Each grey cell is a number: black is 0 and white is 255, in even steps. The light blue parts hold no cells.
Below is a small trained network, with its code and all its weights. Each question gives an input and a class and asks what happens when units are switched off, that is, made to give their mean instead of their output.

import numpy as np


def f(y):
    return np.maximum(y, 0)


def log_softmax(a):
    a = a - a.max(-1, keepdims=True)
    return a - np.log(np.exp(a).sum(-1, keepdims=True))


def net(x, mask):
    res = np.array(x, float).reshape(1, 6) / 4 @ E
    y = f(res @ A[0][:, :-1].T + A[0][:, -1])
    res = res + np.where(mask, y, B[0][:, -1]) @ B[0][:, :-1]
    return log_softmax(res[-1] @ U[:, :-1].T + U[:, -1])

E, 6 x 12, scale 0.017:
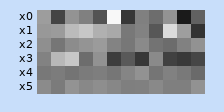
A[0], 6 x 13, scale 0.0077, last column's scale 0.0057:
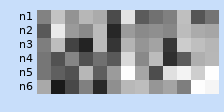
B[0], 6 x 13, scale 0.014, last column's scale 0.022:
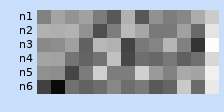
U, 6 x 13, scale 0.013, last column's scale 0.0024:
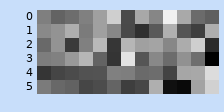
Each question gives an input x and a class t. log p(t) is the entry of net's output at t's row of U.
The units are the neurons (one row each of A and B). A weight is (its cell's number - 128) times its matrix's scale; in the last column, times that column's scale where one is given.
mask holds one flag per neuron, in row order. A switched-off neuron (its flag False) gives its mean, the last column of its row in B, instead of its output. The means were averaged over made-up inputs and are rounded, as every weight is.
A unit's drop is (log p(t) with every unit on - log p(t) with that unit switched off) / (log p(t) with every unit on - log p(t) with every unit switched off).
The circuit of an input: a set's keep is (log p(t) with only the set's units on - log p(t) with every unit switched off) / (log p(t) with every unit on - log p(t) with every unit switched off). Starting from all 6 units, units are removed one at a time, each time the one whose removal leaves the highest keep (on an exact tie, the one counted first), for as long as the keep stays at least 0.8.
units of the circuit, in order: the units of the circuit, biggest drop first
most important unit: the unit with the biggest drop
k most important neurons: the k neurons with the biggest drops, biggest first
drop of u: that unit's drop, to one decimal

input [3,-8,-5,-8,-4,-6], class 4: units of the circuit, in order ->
[n6]
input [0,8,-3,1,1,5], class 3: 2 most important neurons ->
[n3, n4]
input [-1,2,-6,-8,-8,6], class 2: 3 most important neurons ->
[n5, n3, n4]
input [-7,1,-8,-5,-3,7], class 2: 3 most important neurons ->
[n5, n1, n4]
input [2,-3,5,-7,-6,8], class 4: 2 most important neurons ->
[n6, n3]
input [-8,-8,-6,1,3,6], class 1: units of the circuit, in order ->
[n3, n4]
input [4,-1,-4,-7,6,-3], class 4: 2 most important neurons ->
[n6, n3]
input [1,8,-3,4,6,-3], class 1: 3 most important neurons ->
[n2, n5, n6]
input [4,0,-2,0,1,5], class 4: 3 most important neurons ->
[n3, n5, n4]
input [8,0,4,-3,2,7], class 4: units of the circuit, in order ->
[n3, n6]
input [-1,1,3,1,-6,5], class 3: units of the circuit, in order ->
[n3, n5]
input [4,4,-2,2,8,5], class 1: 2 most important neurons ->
[n5, n6]
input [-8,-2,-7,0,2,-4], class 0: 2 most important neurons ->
[n3, n5]
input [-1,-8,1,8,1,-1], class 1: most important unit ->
n3
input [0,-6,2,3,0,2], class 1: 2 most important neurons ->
[n3, n5]
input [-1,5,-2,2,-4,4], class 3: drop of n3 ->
0.3
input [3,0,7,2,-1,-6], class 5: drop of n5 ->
0.2
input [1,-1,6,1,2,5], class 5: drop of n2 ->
0.1
